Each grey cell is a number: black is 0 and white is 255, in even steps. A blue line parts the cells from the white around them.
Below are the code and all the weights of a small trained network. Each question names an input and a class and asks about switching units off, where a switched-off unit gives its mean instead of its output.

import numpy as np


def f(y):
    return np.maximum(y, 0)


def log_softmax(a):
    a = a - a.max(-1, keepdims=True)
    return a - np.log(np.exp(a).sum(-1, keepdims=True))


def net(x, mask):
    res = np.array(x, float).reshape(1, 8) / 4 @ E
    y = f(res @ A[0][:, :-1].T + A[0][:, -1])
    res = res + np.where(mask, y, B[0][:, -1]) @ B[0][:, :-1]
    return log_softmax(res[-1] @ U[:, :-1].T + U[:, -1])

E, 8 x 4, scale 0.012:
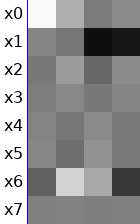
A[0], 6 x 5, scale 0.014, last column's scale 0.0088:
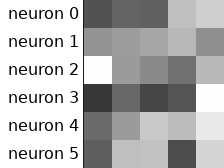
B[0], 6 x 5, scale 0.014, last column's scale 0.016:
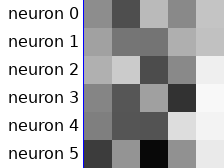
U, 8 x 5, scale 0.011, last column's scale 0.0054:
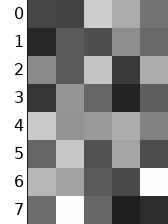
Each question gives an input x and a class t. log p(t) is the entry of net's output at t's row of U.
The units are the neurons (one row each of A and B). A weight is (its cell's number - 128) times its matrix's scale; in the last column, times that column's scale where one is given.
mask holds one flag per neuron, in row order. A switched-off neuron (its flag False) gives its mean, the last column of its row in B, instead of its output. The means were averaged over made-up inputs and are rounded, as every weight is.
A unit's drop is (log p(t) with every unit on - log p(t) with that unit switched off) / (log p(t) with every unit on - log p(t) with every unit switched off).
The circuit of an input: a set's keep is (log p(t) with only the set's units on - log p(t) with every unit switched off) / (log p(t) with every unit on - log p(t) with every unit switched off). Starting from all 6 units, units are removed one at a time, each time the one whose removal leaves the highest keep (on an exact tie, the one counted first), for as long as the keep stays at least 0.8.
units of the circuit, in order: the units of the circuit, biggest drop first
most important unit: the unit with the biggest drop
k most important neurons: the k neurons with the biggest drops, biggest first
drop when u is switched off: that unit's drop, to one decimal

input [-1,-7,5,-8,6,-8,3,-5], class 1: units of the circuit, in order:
neuron 2; neuron 5
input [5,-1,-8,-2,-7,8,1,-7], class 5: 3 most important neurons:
neuron 3; neuron 0; neuron 2
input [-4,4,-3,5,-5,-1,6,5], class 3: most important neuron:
neuron 2
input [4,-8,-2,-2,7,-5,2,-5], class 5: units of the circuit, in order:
neuron 5; neuron 3
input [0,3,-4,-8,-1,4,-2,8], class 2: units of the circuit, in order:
neuron 5; neuron 4
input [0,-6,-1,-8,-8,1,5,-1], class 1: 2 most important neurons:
neuron 2; neuron 4
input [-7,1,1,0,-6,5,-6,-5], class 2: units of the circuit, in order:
neuron 3; neuron 5
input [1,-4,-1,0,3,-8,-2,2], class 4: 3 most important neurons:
neuron 5; neuron 3; neuron 1
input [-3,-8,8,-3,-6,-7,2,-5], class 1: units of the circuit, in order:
neuron 5; neuron 2
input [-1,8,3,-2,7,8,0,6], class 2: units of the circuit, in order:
neuron 5; neuron 3
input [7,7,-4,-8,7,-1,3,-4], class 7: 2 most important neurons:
neuron 4; neuron 2
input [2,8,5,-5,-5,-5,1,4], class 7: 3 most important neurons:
neuron 4; neuron 0; neuron 1
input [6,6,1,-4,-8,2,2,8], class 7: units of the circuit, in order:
neuron 4; neuron 2
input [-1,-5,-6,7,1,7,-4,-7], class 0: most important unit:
neuron 2
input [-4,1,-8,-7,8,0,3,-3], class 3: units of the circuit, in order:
neuron 4; neuron 1
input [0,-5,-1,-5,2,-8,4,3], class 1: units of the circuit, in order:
neuron 2; neuron 5
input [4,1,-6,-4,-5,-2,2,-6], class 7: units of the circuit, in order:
neuron 4; neuron 0
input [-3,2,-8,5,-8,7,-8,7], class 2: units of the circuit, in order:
neuron 4; neuron 5
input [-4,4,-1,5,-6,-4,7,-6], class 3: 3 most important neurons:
neuron 2; neuron 3; neuron 4
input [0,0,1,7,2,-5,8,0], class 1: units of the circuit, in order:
neuron 2
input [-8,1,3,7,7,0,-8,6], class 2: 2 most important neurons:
neuron 3; neuron 4
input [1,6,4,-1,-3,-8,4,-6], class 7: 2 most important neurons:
neuron 4; neuron 0
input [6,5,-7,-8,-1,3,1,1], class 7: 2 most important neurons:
neuron 4; neuron 2
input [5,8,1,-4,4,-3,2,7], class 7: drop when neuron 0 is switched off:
0.1
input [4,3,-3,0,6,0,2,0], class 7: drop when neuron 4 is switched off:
0.5
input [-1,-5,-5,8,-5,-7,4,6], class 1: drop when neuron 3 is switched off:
-0.1
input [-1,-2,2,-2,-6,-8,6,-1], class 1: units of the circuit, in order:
neuron 2
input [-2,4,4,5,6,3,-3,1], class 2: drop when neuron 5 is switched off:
0.2
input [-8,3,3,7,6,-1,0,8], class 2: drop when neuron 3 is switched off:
0.2
